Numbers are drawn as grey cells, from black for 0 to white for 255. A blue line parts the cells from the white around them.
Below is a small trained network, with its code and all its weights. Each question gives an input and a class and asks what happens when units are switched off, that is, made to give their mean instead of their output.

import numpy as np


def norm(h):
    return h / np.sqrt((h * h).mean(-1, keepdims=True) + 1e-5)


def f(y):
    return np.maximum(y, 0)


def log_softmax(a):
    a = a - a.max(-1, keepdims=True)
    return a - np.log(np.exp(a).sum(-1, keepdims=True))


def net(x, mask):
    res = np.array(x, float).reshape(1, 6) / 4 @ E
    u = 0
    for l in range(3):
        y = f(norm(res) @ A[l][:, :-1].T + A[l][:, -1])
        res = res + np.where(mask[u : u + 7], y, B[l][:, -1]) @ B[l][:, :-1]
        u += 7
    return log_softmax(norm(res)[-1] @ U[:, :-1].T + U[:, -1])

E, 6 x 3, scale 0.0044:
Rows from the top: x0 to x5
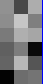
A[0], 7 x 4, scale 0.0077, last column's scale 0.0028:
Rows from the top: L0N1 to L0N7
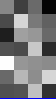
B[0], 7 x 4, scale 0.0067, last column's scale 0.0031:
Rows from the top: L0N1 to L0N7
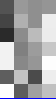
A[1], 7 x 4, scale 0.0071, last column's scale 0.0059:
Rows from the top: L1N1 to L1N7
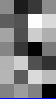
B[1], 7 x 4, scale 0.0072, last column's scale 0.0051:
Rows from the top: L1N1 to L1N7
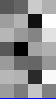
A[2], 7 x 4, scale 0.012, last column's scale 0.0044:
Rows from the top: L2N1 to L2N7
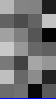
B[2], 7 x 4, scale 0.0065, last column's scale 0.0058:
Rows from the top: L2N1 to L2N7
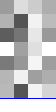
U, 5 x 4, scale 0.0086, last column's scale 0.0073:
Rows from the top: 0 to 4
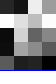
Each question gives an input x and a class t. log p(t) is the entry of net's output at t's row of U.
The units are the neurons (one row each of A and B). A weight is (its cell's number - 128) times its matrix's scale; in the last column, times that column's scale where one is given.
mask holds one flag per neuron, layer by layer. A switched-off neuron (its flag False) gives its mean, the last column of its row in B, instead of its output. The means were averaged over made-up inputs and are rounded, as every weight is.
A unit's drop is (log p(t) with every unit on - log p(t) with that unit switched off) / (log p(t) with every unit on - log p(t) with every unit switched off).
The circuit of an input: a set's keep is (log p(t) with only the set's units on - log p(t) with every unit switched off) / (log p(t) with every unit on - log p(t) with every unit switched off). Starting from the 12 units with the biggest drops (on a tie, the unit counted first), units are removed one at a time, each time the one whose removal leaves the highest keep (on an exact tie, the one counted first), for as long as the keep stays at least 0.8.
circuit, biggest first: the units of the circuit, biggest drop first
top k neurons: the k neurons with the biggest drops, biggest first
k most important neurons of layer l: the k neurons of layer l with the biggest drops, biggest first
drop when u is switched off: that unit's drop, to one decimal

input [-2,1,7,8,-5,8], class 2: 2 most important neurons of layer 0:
L0N3, L0N2
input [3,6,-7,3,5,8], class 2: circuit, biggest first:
L2N4
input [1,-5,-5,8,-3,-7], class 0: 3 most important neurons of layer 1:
L1N4, L1N1, L1N2
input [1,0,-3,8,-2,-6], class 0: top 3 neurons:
L1N4, L0N4, L0N7
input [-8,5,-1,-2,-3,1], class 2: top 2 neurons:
L2N4, L1N6
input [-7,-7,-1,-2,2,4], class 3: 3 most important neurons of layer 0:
L0N3, L0N5, L0N2
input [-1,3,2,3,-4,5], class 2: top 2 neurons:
L2N4, L0N3
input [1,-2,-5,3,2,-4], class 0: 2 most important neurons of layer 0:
L0N4, L0N7
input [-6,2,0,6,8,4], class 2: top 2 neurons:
L2N4, L0N2
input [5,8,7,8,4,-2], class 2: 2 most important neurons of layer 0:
L0N2, L0N7
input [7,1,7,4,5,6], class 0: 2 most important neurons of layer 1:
L1N6, L1N3
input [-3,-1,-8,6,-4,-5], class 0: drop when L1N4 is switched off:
0.4
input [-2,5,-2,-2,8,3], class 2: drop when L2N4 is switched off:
0.1
